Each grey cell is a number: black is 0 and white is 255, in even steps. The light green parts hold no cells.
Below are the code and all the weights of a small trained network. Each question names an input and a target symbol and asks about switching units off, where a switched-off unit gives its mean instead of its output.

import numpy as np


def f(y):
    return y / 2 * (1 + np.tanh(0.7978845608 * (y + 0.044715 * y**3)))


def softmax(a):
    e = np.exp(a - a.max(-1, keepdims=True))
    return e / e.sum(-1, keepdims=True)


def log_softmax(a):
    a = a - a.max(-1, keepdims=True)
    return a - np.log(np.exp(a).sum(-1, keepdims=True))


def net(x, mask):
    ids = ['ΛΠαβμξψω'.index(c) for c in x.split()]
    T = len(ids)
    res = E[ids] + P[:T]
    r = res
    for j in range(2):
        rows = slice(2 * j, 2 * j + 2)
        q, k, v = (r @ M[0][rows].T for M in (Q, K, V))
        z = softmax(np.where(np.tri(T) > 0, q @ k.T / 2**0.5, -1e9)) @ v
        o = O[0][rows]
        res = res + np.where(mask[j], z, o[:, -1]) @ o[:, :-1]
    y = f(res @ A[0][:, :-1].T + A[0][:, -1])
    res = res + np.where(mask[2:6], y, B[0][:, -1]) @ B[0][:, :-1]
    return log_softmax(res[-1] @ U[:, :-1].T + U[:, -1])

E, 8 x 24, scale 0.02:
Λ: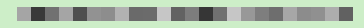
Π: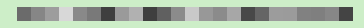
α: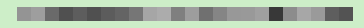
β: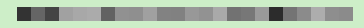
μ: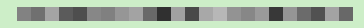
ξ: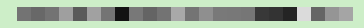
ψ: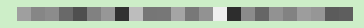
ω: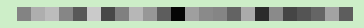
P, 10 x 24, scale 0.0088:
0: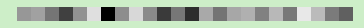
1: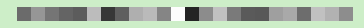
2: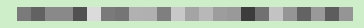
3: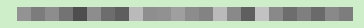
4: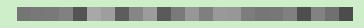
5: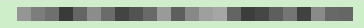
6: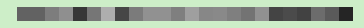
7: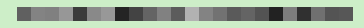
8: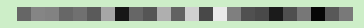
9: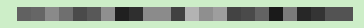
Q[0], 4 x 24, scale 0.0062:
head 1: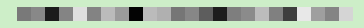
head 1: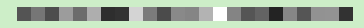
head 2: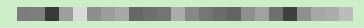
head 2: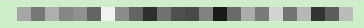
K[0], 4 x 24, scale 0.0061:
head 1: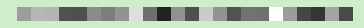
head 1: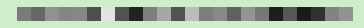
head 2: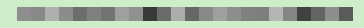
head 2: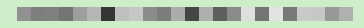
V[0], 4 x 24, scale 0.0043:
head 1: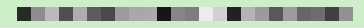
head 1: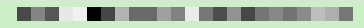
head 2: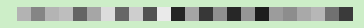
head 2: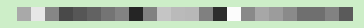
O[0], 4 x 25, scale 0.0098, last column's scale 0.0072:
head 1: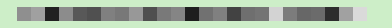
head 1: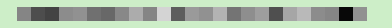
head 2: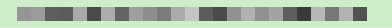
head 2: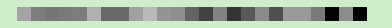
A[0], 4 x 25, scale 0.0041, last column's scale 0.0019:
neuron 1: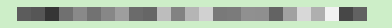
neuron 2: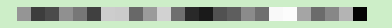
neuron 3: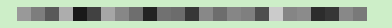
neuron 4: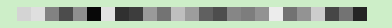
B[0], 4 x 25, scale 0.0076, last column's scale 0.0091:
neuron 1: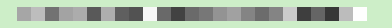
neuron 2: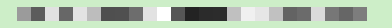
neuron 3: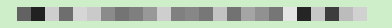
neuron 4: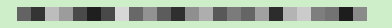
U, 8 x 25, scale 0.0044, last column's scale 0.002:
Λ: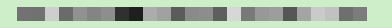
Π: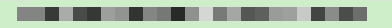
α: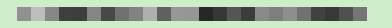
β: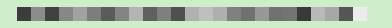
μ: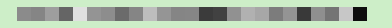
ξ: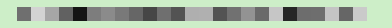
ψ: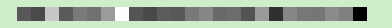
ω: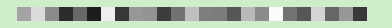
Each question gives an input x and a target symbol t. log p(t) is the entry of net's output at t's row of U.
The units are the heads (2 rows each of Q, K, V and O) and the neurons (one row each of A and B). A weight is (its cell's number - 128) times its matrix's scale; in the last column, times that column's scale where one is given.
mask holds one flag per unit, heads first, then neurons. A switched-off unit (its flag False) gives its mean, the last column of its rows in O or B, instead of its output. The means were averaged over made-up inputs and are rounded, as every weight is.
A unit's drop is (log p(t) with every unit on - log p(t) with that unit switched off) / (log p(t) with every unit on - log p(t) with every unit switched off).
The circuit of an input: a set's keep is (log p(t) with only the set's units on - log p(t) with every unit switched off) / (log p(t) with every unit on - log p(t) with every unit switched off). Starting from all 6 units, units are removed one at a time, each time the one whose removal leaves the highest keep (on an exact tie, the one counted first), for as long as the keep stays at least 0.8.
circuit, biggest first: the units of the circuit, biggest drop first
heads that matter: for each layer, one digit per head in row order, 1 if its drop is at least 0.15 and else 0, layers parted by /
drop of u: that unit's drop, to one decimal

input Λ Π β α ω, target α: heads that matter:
01
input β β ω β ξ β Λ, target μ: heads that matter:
00
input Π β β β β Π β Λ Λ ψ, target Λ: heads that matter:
10
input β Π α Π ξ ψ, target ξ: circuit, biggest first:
head 1; neuron 1
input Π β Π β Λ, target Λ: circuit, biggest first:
neuron 2
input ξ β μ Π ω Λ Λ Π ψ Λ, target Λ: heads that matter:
11
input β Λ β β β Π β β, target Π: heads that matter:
10
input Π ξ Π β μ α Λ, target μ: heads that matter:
01
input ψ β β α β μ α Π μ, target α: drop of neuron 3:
0.1
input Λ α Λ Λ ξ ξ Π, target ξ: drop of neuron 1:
0.2
